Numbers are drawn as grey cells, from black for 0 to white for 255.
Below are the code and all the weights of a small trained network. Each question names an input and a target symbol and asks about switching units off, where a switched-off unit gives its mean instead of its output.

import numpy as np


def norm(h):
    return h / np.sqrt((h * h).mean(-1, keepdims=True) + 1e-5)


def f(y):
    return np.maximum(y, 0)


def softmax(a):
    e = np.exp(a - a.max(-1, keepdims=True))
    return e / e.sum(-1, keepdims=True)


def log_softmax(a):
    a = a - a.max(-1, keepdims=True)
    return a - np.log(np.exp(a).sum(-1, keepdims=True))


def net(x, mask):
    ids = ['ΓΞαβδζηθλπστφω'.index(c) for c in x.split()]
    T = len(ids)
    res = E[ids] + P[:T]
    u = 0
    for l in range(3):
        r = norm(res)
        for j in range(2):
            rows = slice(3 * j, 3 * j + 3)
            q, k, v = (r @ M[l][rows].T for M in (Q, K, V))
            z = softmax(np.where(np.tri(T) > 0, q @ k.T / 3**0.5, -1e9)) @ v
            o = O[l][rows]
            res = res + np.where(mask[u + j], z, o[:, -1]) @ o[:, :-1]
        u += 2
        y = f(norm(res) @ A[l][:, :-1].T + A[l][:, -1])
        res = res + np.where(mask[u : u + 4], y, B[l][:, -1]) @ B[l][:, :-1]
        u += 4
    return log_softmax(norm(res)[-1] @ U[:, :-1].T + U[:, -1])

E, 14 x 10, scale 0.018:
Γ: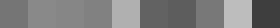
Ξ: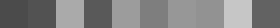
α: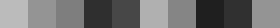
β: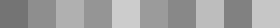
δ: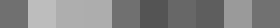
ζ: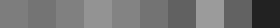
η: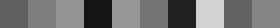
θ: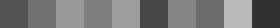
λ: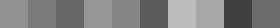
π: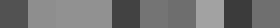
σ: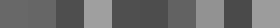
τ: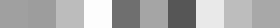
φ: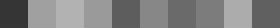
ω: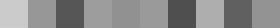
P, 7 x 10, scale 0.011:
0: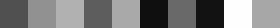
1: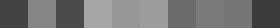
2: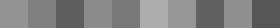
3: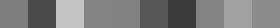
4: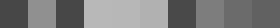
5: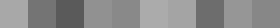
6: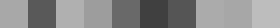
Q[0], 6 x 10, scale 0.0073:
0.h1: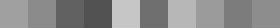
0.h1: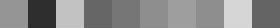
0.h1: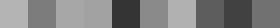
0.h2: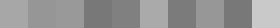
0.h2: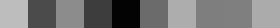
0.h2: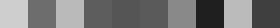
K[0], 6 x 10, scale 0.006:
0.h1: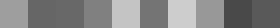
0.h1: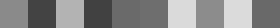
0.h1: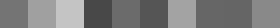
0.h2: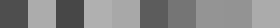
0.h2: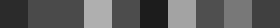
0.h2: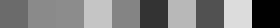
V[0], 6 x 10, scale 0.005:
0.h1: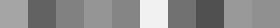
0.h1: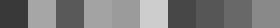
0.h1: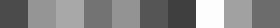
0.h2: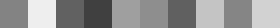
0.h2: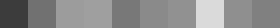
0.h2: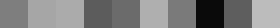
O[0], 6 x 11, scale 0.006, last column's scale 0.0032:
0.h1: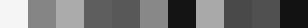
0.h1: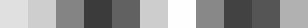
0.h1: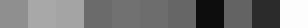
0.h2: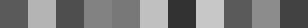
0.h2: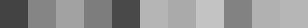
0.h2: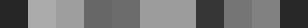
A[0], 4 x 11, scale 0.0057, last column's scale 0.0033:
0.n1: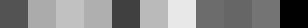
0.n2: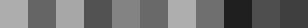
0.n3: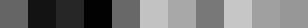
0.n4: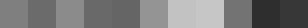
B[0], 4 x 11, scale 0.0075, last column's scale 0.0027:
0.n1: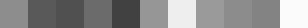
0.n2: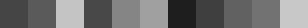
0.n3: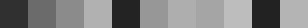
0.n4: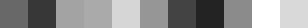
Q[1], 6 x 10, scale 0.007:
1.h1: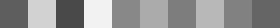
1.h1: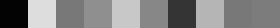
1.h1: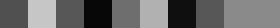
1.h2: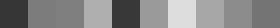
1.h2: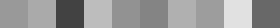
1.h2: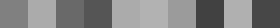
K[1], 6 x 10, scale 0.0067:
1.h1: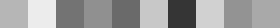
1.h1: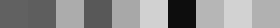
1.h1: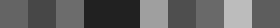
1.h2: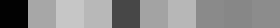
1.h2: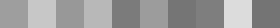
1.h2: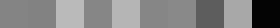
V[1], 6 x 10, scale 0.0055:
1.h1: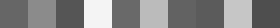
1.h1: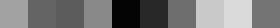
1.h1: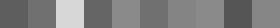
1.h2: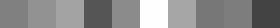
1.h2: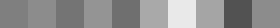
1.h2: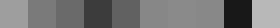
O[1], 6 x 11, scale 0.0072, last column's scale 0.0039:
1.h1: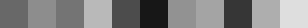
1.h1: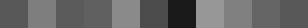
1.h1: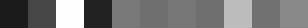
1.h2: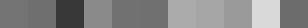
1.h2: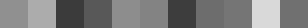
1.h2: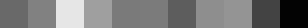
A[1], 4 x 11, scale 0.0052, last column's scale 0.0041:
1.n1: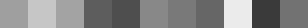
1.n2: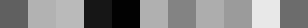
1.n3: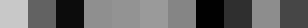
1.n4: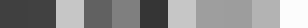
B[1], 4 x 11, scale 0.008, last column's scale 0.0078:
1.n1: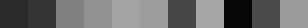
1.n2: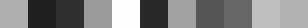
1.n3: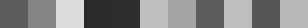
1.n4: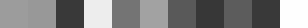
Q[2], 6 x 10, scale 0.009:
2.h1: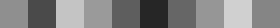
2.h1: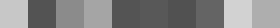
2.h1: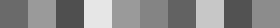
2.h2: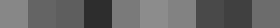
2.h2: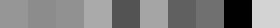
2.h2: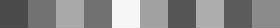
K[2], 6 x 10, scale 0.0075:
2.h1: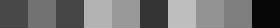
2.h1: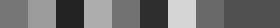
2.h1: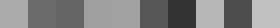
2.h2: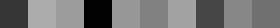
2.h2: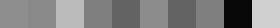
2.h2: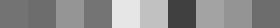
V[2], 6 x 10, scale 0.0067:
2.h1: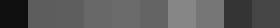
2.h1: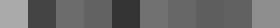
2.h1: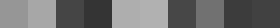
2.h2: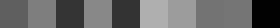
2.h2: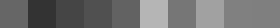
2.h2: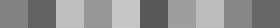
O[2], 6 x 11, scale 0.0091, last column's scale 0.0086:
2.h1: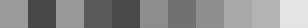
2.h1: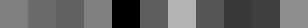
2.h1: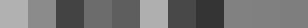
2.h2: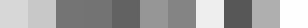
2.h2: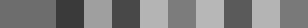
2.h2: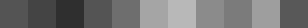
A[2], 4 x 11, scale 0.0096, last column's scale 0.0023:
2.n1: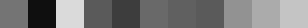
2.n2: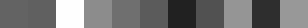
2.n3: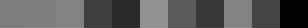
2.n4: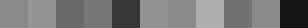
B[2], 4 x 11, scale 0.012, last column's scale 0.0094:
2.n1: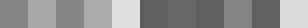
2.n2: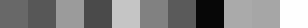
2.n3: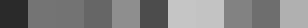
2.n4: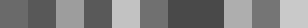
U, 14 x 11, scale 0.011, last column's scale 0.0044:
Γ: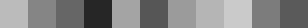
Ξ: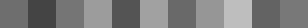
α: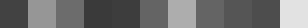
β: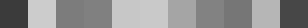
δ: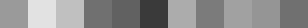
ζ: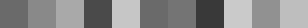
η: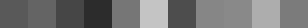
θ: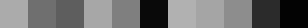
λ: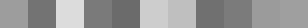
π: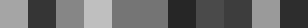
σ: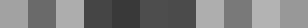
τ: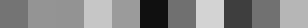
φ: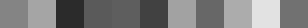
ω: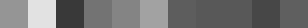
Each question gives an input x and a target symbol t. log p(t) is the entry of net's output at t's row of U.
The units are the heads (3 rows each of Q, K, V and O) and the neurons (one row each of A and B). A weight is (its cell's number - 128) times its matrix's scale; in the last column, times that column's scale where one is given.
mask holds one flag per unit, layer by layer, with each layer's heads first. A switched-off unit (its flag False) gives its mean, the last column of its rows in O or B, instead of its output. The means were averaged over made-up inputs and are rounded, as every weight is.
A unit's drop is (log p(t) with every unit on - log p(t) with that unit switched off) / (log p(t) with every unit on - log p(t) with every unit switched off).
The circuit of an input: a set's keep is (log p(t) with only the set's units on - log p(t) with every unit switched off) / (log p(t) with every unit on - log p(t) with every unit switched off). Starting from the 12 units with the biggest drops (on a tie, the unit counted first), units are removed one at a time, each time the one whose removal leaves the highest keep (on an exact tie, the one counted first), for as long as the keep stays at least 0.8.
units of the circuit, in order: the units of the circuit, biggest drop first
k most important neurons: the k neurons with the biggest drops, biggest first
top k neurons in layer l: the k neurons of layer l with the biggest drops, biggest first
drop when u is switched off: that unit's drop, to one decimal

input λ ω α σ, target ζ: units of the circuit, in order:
(1.h2 2.n2)
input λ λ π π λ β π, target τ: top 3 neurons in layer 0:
(0.n4 0.n2 0.n1)
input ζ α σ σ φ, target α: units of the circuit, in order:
(2.h1 2.n3)
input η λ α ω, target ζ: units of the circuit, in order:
(1.n4 2.h2)
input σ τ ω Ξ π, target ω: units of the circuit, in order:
(0.h1 2.h1)
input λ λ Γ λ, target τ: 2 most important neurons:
(2.n2 1.n3)
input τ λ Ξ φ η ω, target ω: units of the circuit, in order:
(2.h1 2.n2)
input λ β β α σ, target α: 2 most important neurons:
(1.n3 1.n2)
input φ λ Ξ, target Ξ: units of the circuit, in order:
(0.n3 2.h2)
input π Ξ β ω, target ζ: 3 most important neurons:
(1.n4 2.n2 1.n1)
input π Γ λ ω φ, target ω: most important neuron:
(2.n2)
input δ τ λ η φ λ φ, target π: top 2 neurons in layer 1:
(1.n4 1.n1)
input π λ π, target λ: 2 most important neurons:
(0.n1 2.n2)
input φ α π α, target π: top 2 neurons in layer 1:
(1.n2 1.n3)
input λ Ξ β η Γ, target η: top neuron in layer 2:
(2.n1)
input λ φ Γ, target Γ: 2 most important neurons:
(2.n2 1.n4)
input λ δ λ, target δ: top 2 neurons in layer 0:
(0.n1 0.n4)
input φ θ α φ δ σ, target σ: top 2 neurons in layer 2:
(2.n4 2.n2)
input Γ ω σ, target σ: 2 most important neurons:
(1.n4 1.n3)
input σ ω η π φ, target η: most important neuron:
(1.n4)
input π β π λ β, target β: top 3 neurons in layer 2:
(2.n2 2.n4 2.n1)
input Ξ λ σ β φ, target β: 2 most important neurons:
(2.n2 0.n1)
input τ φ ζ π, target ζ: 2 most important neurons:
(2.n2 0.n2)
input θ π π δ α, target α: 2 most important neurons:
(2.n3 2.n2)
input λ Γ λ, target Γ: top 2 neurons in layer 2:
(2.n2 2.n4)
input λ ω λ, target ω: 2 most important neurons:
(2.n2 1.n2)
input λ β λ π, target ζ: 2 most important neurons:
(2.n2 0.n3)
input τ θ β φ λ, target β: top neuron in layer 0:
(0.n4)
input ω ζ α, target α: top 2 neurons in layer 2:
(2.n3 2.n2)
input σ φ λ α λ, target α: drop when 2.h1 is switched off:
0.2
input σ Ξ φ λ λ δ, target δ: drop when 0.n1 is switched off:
-0.1
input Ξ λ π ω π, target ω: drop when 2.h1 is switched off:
0.6
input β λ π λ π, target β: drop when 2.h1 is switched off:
0.5
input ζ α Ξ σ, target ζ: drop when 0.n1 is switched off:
0.1
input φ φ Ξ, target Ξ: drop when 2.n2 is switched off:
0.2
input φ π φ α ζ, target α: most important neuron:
(2.n3)
